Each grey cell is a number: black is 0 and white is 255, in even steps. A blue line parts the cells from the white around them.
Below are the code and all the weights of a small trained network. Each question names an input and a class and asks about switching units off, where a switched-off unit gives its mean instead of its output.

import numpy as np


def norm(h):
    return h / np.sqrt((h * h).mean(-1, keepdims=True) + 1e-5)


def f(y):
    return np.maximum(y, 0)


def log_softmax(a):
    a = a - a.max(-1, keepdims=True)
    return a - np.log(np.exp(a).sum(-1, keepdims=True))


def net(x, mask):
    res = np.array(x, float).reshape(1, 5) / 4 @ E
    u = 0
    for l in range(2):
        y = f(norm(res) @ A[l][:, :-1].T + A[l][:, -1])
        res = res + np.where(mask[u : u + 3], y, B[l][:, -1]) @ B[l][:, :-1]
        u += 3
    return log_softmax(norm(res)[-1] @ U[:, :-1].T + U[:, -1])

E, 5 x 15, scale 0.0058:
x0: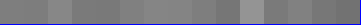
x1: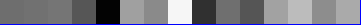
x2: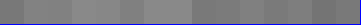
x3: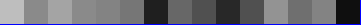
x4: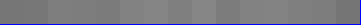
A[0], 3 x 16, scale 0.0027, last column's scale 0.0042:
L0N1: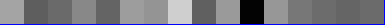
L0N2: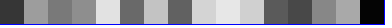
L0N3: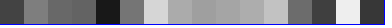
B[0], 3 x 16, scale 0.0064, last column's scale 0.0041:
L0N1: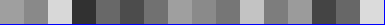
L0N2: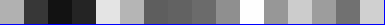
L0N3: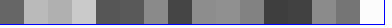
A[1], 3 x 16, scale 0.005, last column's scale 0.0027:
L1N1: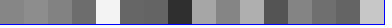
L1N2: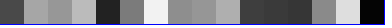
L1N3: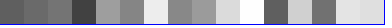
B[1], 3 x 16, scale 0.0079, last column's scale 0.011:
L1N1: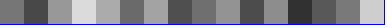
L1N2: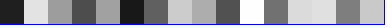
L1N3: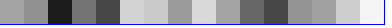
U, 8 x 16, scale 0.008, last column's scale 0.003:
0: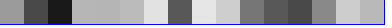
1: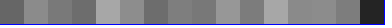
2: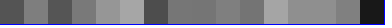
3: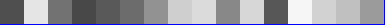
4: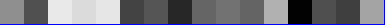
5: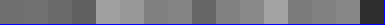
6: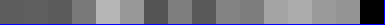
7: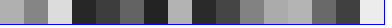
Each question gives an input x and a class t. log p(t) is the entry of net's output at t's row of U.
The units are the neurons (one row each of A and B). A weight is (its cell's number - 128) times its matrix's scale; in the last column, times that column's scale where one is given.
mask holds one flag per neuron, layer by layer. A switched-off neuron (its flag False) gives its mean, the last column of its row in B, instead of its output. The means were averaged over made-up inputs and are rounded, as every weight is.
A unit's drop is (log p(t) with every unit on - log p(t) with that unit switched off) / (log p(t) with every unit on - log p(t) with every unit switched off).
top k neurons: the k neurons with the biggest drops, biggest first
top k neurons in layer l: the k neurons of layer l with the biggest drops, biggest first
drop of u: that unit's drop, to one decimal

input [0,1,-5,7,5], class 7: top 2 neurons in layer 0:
L0N3, L0N2
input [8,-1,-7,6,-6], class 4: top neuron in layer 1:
L1N3
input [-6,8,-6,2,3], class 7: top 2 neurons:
L1N3, L1N2
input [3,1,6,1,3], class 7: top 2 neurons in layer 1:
L1N3, L1N1
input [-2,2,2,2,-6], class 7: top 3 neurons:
L1N3, L1N1, L1N2
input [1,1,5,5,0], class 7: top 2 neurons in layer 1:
L1N1, L1N3
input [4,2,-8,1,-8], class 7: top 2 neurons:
L1N3, L0N2
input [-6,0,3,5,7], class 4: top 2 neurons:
L1N3, L1N2
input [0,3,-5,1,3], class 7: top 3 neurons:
L1N3, L0N2, L1N2
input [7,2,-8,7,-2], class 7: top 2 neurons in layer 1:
L1N1, L1N3
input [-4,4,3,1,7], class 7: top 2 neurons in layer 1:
L1N3, L1N2
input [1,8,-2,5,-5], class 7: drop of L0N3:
0.0
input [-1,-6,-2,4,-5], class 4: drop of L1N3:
0.2
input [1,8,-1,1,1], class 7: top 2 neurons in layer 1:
L1N3, L1N2
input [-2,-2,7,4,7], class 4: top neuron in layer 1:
L1N3
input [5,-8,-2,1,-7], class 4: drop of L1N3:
0.3
